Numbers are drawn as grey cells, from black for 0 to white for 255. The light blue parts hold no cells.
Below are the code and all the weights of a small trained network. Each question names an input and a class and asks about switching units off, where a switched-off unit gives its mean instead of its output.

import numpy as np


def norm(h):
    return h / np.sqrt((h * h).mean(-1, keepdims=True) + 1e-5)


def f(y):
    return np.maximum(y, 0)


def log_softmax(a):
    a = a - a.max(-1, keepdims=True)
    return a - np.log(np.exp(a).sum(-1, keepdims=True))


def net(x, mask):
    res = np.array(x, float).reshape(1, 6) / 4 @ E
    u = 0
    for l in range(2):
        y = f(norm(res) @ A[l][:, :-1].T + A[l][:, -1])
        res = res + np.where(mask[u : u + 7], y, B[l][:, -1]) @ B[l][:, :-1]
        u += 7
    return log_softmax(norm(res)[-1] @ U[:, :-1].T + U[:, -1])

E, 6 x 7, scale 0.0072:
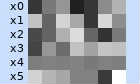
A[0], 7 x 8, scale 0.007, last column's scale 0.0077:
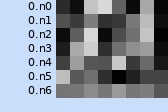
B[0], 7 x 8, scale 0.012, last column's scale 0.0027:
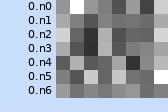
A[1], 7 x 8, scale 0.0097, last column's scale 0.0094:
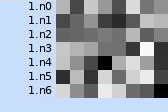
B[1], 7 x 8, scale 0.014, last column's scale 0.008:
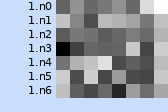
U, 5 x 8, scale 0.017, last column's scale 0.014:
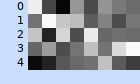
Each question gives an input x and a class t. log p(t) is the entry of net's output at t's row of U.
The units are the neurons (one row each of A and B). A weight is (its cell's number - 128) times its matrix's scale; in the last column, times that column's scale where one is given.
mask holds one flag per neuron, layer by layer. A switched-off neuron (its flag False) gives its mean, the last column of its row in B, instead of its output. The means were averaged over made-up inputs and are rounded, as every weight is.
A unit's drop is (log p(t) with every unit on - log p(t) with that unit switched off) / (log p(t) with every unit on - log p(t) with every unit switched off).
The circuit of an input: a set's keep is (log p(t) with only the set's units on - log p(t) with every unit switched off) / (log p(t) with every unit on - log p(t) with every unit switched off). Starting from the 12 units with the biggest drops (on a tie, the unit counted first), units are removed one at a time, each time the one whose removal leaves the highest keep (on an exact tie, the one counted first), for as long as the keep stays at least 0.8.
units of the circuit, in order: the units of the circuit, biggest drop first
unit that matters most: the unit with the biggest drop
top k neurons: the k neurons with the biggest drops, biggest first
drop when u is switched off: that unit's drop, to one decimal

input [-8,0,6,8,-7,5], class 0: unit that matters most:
1.n6
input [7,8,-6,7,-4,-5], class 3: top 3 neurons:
[1.n0, 1.n3, 1.n6]
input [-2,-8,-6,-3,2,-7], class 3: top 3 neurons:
[0.n4, 1.n3, 1.n5]
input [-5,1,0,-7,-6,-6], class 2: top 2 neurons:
[1.n3, 0.n5]
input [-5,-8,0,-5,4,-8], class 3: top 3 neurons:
[1.n3, 0.n4, 1.n5]
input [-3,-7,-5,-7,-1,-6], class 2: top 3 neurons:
[1.n0, 1.n3, 0.n5]
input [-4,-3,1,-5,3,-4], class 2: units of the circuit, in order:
[1.n3, 0.n5]
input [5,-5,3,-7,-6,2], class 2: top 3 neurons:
[0.n5, 1.n0, 1.n6]
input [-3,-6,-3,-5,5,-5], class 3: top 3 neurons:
[1.n5, 0.n4, 1.n3]
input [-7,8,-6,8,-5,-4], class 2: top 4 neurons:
[1.n5, 0.n2, 0.n5, 1.n3]
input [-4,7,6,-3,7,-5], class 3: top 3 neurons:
[1.n0, 1.n4, 1.n3]
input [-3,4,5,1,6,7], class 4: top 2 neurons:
[1.n3, 1.n4]
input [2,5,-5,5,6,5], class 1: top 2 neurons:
[1.n4, 1.n5]
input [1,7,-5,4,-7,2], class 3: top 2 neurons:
[1.n0, 0.n4]
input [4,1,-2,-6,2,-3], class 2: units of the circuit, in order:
[0.n5]
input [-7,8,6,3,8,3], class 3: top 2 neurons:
[1.n0, 0.n2]
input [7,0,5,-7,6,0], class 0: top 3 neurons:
[0.n2, 1.n5, 0.n3]
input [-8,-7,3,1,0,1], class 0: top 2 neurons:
[1.n6, 1.n0]
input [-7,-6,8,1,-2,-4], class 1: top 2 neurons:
[0.n0, 0.n2]
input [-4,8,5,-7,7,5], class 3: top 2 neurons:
[1.n0, 1.n5]
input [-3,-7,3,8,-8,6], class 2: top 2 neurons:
[1.n5, 1.n0]
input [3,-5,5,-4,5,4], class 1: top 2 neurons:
[0.n0, 1.n0]
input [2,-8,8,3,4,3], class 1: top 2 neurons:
[0.n0, 1.n0]
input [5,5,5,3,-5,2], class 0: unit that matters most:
0.n2
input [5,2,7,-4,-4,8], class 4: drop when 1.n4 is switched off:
0.2
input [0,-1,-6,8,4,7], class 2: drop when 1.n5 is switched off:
1.0
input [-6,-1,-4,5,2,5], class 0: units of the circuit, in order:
[1.n6]
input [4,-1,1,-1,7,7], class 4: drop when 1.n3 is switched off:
1.4
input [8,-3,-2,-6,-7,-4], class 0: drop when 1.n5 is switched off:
0.1
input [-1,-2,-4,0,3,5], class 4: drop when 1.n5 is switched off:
0.0
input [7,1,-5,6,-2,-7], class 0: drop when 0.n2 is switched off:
0.2
